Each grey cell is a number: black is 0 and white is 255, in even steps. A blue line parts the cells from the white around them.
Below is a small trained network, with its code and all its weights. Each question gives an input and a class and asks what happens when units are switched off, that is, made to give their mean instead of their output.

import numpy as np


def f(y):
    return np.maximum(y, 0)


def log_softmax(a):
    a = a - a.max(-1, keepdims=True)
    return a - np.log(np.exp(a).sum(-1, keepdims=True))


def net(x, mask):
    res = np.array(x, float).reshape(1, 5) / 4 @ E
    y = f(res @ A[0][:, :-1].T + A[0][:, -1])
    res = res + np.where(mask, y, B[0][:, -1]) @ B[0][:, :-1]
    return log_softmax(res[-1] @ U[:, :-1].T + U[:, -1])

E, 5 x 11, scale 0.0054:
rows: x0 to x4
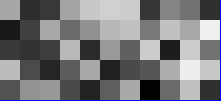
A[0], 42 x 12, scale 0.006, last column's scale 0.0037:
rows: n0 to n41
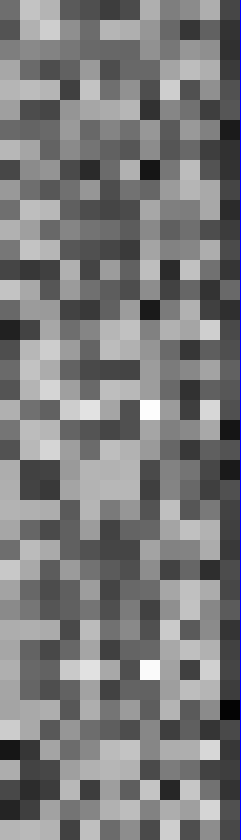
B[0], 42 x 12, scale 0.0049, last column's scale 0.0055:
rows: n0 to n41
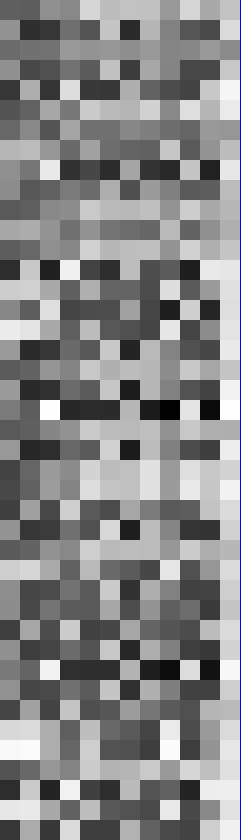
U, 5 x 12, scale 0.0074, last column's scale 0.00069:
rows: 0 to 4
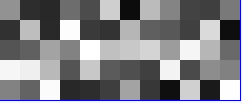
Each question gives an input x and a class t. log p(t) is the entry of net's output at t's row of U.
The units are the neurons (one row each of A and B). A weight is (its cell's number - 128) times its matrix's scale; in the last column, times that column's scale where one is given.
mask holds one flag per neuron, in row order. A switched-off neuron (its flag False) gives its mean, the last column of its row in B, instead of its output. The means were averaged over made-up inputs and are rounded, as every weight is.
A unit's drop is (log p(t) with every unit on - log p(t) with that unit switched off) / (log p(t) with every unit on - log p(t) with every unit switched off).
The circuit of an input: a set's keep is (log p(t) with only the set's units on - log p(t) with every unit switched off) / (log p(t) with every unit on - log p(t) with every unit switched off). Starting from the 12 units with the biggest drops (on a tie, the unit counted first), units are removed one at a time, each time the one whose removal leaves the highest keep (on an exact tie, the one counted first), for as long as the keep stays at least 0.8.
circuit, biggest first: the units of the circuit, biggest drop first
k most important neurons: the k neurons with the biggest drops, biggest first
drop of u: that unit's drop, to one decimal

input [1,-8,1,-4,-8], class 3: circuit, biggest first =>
(n36)
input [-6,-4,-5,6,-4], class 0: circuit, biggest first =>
(n26 n32)
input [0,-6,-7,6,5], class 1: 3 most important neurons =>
(n41 n4 n31)
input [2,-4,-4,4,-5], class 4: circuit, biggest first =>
(n20 n33)
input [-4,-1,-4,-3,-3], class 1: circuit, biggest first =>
(n4 n41)
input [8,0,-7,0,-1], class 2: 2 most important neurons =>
(n24 n5)
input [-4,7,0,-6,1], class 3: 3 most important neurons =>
(n37 n16 n40)
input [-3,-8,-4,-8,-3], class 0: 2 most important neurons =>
(n22 n19)
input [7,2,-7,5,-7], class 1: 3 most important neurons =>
(n4 n41 n31)
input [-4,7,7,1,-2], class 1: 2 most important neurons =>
(n39 n13)
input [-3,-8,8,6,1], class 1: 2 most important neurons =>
(n39 n13)
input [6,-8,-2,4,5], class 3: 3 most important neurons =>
(n36 n28 n14)
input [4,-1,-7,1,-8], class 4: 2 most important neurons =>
(n20 n33)
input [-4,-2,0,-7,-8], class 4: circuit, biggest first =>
(n20)
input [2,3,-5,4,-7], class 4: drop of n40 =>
0.0
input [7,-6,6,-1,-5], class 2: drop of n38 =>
0.2
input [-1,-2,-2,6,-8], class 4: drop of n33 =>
0.6
